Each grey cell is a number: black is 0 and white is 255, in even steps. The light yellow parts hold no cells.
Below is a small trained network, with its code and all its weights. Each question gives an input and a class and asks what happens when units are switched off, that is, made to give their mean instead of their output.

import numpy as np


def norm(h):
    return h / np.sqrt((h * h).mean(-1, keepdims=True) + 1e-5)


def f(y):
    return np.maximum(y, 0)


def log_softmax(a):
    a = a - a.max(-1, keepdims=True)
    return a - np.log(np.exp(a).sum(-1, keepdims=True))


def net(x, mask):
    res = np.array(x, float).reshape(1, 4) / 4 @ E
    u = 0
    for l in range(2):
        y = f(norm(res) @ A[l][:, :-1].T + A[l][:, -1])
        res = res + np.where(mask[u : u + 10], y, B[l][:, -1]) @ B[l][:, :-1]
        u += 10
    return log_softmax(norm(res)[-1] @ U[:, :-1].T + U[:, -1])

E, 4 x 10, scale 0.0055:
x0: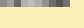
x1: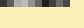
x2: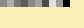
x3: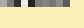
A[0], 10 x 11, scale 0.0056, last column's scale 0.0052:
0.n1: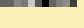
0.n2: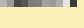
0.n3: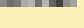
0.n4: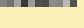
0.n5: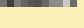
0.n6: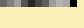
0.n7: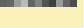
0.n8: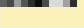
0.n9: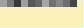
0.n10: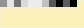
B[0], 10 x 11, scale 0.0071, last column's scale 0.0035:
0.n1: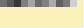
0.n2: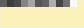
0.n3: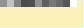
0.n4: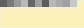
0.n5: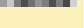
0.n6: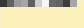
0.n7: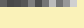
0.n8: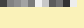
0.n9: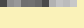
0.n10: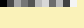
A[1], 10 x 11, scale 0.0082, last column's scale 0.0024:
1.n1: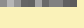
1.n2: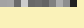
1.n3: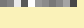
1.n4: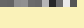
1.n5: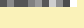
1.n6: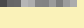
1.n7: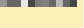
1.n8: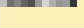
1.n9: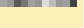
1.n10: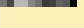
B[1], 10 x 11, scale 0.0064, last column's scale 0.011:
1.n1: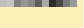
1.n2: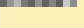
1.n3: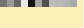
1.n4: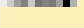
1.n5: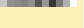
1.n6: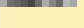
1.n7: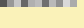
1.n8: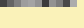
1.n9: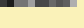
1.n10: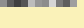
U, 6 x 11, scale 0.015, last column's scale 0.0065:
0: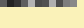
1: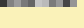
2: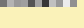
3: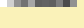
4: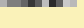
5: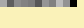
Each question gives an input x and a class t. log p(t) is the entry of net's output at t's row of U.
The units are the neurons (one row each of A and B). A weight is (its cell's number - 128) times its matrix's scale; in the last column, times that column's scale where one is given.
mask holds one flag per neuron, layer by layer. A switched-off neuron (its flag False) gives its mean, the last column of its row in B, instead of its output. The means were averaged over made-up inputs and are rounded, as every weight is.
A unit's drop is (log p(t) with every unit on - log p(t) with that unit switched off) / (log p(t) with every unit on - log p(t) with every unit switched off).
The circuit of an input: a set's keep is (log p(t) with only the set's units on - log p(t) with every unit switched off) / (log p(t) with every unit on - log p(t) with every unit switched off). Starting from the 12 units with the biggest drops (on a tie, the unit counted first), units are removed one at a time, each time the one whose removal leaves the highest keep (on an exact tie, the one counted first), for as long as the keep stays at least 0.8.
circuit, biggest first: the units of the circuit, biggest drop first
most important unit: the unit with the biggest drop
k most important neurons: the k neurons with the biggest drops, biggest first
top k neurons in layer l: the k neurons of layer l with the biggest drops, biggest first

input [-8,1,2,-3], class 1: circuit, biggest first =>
(0.n8)
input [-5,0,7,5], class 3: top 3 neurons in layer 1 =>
(1.n5 1.n1 1.n3)
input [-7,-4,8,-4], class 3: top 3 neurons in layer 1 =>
(1.n5 1.n1 1.n7)
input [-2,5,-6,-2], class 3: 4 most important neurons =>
(1.n4 0.n2 1.n9 0.n5)
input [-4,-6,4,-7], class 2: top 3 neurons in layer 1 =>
(1.n3 1.n10 1.n5)
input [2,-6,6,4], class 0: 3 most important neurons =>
(1.n9 0.n3 1.n4)
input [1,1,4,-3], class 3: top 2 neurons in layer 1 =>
(1.n5 1.n7)
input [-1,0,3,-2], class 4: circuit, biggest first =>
(1.n4 1.n5)
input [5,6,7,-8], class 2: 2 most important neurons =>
(1.n3 1.n4)
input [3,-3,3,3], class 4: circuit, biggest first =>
(1.n5 1.n4)
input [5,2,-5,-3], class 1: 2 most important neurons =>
(0.n10 1.n5)
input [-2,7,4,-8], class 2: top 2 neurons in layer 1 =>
(1.n3 1.n9)
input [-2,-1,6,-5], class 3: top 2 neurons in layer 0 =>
(0.n9 0.n10)
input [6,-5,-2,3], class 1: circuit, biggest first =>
(0.n10)
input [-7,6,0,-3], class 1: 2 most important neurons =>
(0.n8 0.n6)
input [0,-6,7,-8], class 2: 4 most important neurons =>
(1.n3 1.n4 0.n3 0.n5)
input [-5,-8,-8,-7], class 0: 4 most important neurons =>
(0.n2 1.n9 1.n5 1.n8)
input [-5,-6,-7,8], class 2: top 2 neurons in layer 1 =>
(1.n7 1.n5)
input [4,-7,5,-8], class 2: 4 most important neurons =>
(1.n3 0.n1 0.n7 1.n10)
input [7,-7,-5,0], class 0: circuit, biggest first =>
(1.n9)
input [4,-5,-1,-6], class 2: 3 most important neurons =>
(1.n3 0.n1 0.n7)
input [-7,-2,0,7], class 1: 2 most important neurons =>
(0.n8 0.n6)
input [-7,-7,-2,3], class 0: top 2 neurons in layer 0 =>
(0.n2 0.n10)
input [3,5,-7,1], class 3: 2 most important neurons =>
(1.n4 0.n2)
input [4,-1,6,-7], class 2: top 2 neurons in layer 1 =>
(1.n3 1.n4)
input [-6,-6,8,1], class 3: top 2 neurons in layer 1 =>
(1.n5 1.n1)
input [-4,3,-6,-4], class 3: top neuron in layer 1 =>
(1.n4)
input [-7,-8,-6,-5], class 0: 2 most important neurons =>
(0.n2 1.n9)
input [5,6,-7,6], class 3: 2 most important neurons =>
(1.n4 0.n2)
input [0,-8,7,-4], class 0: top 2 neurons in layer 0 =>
(0.n3 0.n5)
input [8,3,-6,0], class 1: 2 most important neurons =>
(0.n10 1.n5)
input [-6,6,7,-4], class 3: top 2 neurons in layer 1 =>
(1.n5 1.n9)
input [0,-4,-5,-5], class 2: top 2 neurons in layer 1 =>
(1.n3 1.n5)
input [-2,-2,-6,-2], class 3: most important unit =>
1.n4
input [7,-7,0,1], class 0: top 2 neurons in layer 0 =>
(0.n2 0.n8)
